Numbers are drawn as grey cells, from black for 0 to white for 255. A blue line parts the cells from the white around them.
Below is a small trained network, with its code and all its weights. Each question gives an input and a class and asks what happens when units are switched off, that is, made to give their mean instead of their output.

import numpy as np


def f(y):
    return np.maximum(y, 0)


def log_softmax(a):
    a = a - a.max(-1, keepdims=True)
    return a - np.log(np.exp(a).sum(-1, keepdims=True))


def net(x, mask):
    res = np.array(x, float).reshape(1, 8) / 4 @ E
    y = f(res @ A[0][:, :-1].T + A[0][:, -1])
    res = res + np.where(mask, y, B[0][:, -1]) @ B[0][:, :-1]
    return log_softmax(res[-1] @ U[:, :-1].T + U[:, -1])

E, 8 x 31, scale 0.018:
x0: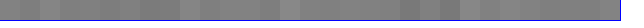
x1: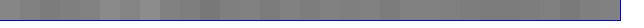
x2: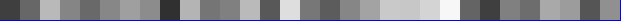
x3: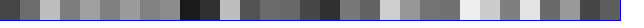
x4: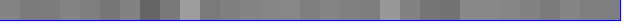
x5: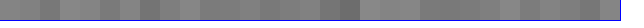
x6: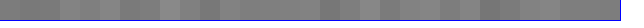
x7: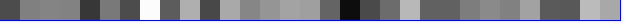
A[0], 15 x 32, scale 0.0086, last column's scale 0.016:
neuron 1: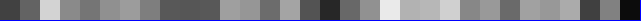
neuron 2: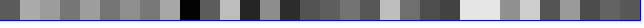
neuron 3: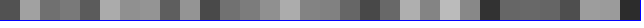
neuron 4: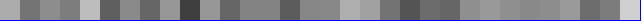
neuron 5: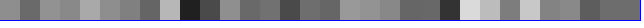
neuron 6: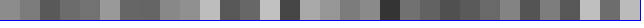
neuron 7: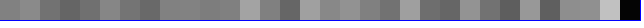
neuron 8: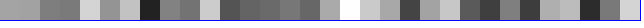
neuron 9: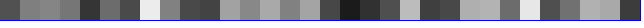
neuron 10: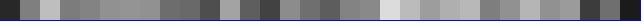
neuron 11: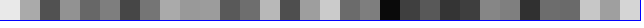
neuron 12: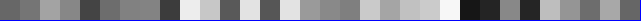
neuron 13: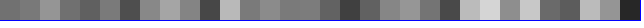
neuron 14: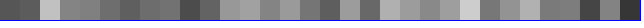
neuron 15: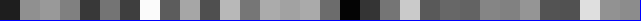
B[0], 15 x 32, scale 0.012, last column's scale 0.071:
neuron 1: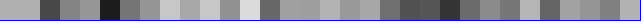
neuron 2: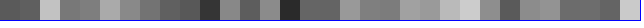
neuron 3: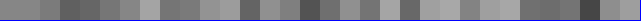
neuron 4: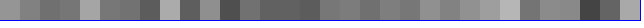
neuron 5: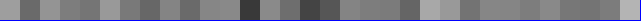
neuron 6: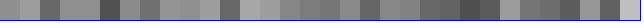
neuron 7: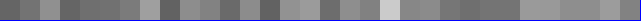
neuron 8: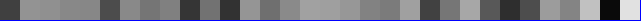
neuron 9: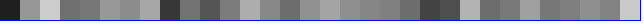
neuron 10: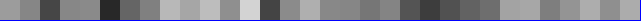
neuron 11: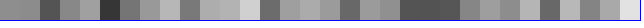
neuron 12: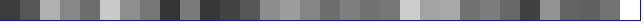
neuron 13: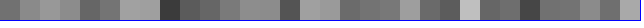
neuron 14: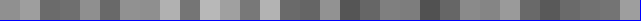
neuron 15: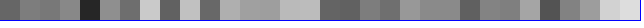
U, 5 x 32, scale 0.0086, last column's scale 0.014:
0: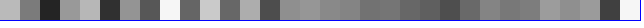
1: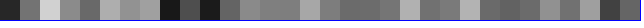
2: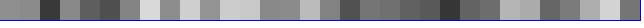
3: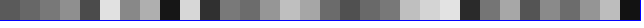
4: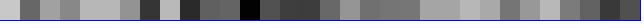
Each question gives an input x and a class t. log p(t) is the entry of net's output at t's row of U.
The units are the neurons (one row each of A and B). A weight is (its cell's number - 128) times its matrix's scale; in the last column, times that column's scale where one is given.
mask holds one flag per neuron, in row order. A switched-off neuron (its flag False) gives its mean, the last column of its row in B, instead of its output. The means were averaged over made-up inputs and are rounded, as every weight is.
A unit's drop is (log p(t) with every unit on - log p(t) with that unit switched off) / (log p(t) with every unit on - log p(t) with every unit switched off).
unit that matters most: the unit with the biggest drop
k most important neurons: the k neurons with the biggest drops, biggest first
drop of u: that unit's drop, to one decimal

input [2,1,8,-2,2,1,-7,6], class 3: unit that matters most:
neuron 12
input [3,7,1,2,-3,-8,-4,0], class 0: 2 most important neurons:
(neuron 12; neuron 15)
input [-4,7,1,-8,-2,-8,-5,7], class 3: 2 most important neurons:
(neuron 12; neuron 1)
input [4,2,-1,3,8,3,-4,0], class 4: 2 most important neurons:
(neuron 15; neuron 12)
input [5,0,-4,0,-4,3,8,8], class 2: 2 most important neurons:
(neuron 12; neuron 15)
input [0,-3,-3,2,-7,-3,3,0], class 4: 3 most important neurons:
(neuron 15; neuron 12; neuron 8)
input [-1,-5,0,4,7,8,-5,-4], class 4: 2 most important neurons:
(neuron 2; neuron 11)
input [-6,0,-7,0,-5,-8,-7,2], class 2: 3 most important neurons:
(neuron 12; neuron 11; neuron 8)
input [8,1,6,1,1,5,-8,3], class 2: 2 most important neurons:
(neuron 1; neuron 10)
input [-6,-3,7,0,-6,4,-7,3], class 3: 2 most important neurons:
(neuron 12; neuron 11)
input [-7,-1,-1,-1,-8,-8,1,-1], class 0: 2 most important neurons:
(neuron 12; neuron 15)
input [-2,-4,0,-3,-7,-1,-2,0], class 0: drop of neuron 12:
0.1
